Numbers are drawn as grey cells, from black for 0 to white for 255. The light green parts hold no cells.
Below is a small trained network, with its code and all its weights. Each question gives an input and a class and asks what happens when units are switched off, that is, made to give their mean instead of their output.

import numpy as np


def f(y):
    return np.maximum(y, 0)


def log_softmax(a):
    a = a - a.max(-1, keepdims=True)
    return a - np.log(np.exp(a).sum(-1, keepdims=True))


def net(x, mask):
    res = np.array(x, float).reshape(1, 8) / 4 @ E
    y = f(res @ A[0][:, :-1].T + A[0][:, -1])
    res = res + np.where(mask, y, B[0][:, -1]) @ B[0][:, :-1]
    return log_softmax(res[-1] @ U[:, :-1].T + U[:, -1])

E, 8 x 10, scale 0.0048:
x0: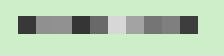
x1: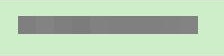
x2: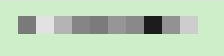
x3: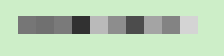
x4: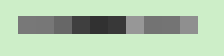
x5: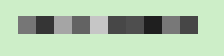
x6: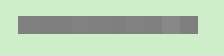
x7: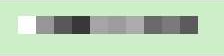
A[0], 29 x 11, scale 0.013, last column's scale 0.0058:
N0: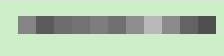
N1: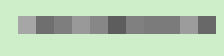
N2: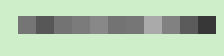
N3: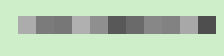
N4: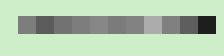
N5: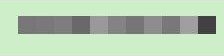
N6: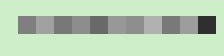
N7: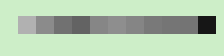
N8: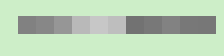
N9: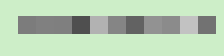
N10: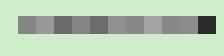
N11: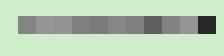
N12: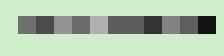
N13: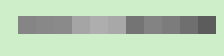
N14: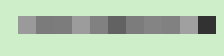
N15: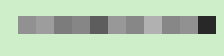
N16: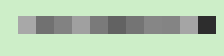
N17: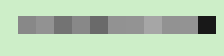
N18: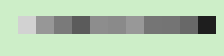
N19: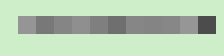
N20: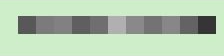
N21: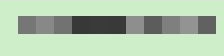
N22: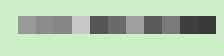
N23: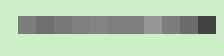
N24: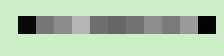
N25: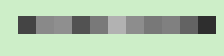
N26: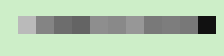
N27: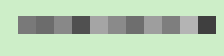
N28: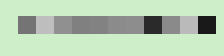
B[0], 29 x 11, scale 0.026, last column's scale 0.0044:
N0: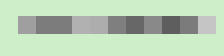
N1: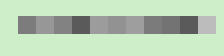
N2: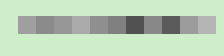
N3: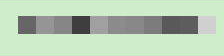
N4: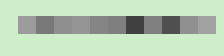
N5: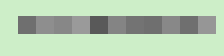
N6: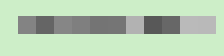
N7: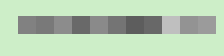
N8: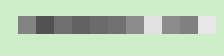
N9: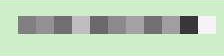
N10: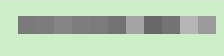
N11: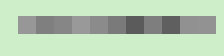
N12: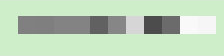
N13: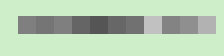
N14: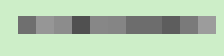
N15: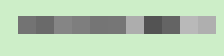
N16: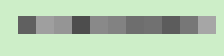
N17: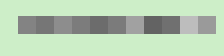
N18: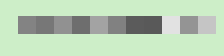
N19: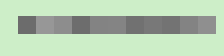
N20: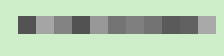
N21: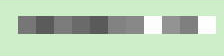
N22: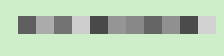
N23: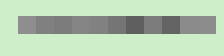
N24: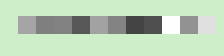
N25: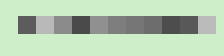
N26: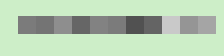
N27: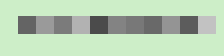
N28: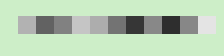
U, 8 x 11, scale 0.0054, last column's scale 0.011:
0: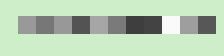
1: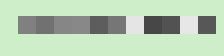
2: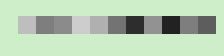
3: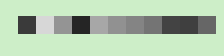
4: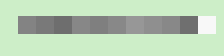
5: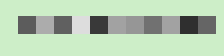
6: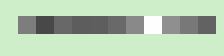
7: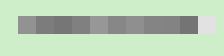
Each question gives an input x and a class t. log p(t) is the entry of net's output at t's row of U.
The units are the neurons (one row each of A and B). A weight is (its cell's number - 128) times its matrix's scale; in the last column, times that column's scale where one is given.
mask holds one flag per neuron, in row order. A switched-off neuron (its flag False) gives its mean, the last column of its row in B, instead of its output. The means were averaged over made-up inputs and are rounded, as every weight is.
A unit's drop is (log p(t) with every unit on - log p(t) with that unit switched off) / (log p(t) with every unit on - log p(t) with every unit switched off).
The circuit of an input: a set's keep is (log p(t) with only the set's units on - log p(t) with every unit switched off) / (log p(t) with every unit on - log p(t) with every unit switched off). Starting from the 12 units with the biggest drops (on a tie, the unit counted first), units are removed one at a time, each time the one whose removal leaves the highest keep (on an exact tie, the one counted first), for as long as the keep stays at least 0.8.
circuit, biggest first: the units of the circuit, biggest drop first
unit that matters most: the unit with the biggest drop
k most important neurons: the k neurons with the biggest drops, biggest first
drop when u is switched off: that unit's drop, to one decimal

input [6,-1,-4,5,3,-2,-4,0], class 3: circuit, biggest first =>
[N25; N20]
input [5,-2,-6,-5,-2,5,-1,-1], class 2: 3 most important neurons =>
[N2; N4; N0]
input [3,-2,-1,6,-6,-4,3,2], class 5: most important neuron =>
[N9]
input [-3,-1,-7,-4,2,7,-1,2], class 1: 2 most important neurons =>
[N12; N28]
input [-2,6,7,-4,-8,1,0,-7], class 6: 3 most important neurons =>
[N8; N13; N18]
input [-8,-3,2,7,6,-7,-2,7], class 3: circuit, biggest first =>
[N3; N16]
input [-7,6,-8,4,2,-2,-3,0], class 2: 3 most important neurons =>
[N0; N2; N4]
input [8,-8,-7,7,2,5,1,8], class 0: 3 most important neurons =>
[N18; N26; N7]
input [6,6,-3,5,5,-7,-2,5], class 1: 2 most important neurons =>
[N15; N6]
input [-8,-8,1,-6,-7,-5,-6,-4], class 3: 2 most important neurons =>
[N3; N16]
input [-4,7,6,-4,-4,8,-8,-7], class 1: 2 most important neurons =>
[N12; N18]
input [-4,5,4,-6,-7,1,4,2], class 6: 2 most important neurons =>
[N8; N13]
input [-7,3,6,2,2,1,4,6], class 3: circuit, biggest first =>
[N3; N1]
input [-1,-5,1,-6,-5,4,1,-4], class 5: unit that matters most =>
N22
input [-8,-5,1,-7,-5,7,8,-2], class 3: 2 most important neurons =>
[N3; N1]
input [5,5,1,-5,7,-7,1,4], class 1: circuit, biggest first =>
[N15; N6]
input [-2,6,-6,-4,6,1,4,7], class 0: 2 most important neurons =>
[N18; N26]
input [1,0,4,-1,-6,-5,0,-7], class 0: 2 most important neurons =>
[N24; N21]
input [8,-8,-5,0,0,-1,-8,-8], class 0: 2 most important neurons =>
[N24; N3]
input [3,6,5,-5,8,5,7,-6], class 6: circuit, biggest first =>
[N21]
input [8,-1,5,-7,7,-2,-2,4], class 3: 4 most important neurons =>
[N25; N20; N9; N8]
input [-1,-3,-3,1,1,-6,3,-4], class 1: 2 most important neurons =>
[N6; N15]
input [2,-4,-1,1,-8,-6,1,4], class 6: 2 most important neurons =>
[N8; N12]
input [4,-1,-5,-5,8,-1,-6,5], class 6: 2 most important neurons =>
[N21; N9]
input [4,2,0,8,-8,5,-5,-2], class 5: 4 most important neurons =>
[N9; N27; N21; N5]
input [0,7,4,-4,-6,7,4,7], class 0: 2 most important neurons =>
[N18; N26]
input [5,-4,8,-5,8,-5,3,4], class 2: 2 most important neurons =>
[N28; N8]
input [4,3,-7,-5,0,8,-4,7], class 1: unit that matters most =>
N12
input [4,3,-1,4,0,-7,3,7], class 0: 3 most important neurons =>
[N18; N12; N26]
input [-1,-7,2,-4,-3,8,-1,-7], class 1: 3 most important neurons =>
[N12; N18; N26]
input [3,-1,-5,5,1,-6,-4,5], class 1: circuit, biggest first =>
[N15; N6]
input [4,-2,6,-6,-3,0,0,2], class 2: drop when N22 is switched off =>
-0.1
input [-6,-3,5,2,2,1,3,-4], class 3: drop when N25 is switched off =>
-0.1
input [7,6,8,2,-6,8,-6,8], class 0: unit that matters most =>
N18
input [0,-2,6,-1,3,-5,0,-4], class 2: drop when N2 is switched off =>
-0.1
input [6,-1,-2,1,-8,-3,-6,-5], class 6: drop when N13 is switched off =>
0.3
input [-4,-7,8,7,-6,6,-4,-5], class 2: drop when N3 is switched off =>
0.0
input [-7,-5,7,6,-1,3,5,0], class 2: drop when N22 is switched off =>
0.1
